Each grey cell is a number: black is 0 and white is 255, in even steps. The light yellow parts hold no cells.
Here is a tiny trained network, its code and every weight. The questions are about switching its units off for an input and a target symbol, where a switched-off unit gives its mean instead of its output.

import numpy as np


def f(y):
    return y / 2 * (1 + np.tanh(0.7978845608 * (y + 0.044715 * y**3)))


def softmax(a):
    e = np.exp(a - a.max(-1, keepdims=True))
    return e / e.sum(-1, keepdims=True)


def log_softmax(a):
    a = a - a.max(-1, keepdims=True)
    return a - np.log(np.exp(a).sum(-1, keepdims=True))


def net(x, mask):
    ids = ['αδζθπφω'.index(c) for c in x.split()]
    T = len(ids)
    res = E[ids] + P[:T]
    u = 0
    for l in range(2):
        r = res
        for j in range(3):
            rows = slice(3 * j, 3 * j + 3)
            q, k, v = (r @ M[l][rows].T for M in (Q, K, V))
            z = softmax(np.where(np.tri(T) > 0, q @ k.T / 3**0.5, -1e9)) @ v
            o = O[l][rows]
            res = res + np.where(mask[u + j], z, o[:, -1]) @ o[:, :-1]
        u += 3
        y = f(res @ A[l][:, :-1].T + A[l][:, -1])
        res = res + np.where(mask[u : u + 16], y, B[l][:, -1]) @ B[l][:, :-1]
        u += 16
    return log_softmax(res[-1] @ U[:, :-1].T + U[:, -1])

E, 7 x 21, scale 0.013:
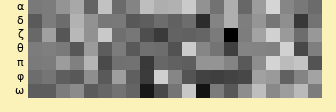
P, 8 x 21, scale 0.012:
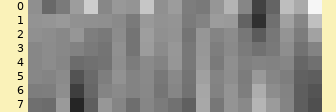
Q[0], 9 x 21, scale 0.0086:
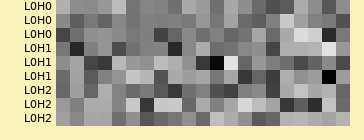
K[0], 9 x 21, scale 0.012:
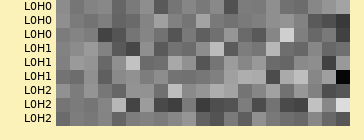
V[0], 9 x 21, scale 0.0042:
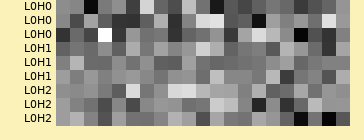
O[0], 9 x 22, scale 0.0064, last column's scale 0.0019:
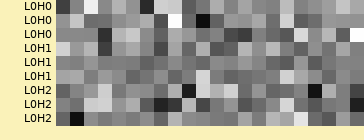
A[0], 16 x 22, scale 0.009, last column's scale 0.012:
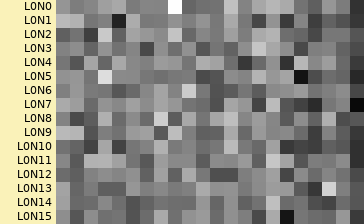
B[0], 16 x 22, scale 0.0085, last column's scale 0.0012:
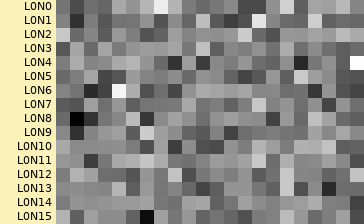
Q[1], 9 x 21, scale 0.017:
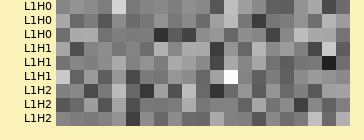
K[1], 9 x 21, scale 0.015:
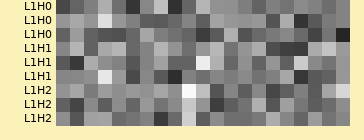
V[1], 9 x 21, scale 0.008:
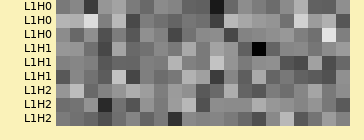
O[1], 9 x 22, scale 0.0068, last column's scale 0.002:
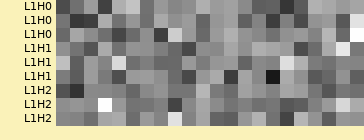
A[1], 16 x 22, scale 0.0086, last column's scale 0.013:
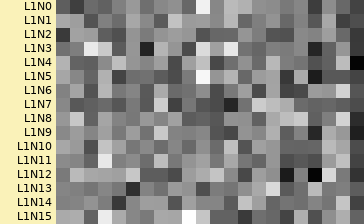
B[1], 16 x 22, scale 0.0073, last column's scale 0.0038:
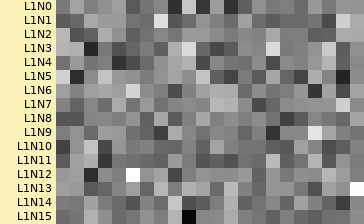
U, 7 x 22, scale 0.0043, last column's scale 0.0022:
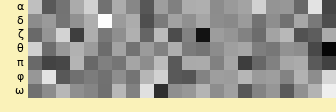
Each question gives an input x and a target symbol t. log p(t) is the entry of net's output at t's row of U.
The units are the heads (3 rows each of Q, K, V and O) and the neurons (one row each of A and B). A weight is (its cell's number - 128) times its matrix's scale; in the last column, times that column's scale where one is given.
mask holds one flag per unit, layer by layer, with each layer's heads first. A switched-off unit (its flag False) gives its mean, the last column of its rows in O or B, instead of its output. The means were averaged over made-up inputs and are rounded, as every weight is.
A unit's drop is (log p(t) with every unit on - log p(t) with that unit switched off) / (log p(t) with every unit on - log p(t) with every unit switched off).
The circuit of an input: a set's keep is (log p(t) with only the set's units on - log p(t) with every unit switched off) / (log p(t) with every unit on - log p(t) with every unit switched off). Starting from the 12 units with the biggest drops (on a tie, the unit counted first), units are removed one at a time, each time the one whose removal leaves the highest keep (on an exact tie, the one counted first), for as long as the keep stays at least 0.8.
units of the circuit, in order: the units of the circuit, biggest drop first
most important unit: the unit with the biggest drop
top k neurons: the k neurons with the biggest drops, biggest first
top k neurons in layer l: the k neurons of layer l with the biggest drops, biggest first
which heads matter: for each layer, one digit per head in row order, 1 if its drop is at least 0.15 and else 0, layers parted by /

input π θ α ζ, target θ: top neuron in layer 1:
[L1N5]
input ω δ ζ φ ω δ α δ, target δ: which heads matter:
101 / 001
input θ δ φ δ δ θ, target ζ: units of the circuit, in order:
[L0H2, L1H1, L1H0]
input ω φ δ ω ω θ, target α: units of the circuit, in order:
[L1H1, L0H2]
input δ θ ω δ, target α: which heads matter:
001 / 110
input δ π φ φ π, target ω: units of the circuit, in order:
[L1H1, L0H2, L1N14, L0N6]
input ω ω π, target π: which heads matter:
000 / 100
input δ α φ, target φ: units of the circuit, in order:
[L1N3, L0H2, L0H0]
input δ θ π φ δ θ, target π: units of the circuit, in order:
[L0H2, L0H0, L1H0]
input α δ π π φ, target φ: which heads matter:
101 / 000
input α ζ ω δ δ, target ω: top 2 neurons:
[L0N2, L1N1]
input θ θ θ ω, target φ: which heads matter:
100 / 110
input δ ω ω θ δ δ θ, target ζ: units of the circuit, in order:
[L0H2, L1H1]
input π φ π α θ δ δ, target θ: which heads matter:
001 / 100
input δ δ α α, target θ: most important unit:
L0H0
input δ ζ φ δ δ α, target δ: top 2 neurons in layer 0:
[L0N4, L0N12]
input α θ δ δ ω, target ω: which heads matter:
001 / 000
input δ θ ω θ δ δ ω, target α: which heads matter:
101 / 110
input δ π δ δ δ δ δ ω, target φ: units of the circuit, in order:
[L0H0, L1H0, L1H1]
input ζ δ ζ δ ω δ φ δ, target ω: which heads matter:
001 / 010
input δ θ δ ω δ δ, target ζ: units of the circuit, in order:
[L0H0, L1H1, L0H2]
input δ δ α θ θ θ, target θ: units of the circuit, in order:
[L0H2, L1N5, L1H0, L0H0]
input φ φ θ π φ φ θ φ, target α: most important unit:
L1N7
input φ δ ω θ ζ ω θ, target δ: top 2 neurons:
[L1N6, L1N13]
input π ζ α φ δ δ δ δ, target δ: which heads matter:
101 / 000
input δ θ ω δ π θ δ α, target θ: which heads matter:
100 / 101
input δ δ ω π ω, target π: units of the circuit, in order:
[L1H0]
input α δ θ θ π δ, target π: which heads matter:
011 / 100
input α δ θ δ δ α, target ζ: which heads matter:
101 / 001
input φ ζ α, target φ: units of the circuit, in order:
[L1N3, L0H0]
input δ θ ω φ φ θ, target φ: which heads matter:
101 / 010
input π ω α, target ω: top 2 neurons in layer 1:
[L1N15, L1N1]
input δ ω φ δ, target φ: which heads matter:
001 / 110
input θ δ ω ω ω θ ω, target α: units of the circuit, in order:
[L1H1]
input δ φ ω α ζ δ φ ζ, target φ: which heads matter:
101 / 000
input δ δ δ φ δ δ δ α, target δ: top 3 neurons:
[L1N12, L0N4, L0N12]
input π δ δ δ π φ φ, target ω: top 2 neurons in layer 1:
[L1N15, L1N14]
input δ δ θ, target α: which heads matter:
000 / 010
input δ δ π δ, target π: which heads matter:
000 / 100
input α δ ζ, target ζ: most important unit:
L1H2
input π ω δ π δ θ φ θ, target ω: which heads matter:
001 / 010
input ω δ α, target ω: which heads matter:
000 / 000
